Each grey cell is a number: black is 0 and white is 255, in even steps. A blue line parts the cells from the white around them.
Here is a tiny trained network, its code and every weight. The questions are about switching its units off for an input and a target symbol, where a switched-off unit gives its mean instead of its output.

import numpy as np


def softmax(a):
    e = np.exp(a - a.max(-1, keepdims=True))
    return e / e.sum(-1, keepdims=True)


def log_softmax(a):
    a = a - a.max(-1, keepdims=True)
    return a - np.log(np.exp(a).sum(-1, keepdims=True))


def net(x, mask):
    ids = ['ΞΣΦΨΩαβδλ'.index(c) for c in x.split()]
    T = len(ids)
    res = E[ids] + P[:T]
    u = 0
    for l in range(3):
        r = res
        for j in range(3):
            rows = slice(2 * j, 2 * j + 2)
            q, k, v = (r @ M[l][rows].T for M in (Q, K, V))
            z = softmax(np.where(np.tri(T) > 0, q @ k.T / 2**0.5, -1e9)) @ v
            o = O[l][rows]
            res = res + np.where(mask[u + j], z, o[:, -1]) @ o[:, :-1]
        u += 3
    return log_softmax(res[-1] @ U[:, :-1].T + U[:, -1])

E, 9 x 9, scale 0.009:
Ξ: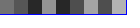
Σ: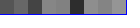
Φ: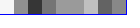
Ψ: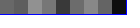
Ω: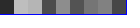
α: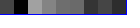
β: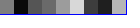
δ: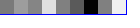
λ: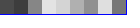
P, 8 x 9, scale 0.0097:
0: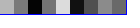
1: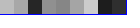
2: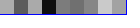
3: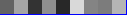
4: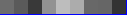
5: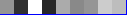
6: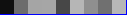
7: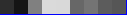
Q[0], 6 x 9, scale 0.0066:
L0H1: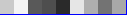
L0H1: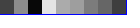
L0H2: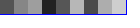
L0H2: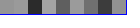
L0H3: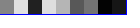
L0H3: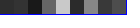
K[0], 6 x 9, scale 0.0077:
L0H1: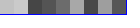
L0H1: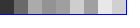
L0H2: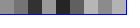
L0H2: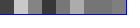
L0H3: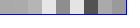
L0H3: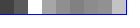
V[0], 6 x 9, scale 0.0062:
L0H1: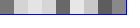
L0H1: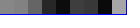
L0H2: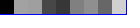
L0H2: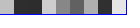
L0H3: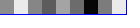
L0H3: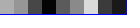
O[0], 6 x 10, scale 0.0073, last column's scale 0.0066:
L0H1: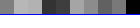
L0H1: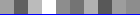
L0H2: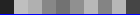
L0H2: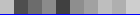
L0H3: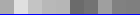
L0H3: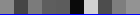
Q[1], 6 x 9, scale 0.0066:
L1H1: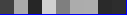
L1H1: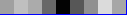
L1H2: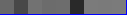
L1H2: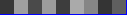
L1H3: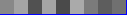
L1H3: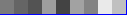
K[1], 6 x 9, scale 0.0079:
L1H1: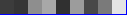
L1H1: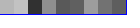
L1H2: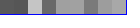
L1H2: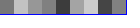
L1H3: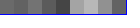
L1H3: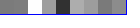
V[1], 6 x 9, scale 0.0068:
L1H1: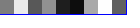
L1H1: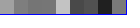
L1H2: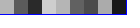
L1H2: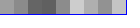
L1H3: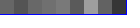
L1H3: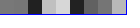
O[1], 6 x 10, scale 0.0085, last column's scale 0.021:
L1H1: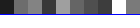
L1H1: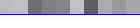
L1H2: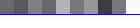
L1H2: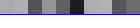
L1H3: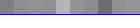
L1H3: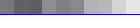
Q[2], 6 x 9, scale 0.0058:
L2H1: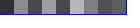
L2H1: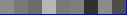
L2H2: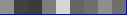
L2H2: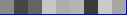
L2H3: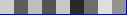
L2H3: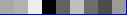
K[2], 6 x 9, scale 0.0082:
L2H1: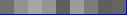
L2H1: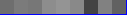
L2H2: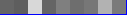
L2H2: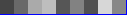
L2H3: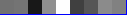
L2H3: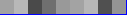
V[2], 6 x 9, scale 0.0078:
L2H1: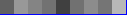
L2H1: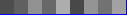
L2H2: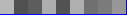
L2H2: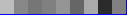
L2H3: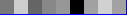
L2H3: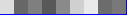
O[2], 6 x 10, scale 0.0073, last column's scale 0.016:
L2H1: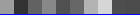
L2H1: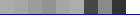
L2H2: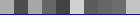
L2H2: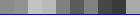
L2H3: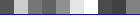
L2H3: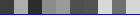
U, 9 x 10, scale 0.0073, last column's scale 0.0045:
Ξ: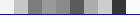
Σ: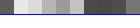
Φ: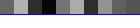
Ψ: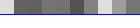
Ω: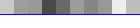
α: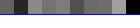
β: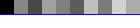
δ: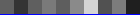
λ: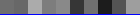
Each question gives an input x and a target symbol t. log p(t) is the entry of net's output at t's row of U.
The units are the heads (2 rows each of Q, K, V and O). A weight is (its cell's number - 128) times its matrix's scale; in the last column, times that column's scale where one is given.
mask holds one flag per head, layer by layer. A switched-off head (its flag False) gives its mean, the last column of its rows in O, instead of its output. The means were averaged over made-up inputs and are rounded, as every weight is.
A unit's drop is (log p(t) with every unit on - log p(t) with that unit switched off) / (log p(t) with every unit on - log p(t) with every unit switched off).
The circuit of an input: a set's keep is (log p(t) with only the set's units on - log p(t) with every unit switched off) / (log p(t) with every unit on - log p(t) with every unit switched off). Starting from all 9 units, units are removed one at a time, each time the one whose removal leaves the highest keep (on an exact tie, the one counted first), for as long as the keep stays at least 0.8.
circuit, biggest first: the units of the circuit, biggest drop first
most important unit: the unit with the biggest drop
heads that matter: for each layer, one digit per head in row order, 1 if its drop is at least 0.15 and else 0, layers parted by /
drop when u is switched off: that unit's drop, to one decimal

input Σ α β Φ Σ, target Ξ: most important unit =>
L1H1
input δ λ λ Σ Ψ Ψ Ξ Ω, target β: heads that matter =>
110 / 011 / 010
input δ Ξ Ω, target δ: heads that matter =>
001 / 001 / 001
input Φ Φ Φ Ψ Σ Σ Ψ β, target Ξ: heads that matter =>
000 / 100 / 000
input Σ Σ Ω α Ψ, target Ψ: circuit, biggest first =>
(L1H3, L2H3, L0H1, L1H2)
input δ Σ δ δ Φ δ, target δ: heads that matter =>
001 / 001 / 001
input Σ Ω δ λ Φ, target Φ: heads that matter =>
101 / 000 / 000
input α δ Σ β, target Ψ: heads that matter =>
000 / 000 / 001
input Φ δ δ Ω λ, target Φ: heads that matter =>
100 / 000 / 000
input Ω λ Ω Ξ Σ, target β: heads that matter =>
010 / 010 / 010
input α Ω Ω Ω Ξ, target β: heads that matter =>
010 / 100 / 110
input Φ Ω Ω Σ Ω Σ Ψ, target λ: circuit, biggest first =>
(L1H3, L1H1)
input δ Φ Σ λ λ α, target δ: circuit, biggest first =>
(L2H3, L1H3, L0H1)
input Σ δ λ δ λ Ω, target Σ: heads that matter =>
100 / 011 / 101
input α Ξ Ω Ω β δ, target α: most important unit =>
L1H2
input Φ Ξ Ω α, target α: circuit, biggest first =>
(L2H3, L1H1)
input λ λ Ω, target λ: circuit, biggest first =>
(L1H2, L2H2, L0H2)
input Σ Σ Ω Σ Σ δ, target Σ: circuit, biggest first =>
(L1H3, L2H3)
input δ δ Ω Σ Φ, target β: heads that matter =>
010 / 100 / 010
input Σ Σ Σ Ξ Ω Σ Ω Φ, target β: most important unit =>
L0H2
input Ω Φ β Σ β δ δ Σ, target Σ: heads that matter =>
001 / 000 / 000
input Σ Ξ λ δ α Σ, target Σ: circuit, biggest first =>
(L1H3, L0H1, L2H3)
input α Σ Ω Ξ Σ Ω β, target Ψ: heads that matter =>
000 / 110 / 101
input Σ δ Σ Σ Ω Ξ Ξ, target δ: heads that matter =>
010 / 111 / 101
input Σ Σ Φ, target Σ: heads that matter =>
100 / 011 / 111
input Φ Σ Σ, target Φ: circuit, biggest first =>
(L2H3, L1H1, L0H2, L1H3)
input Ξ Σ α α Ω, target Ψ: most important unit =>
L2H3
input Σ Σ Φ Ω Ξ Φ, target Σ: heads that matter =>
100 / 001 / 101
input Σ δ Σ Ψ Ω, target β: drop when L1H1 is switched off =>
0.1
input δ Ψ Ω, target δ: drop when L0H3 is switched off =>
0.4
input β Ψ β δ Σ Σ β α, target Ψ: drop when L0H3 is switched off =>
0.1
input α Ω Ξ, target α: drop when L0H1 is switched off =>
0.4
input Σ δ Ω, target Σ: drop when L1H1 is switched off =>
0.0
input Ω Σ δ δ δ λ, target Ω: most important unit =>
L1H1
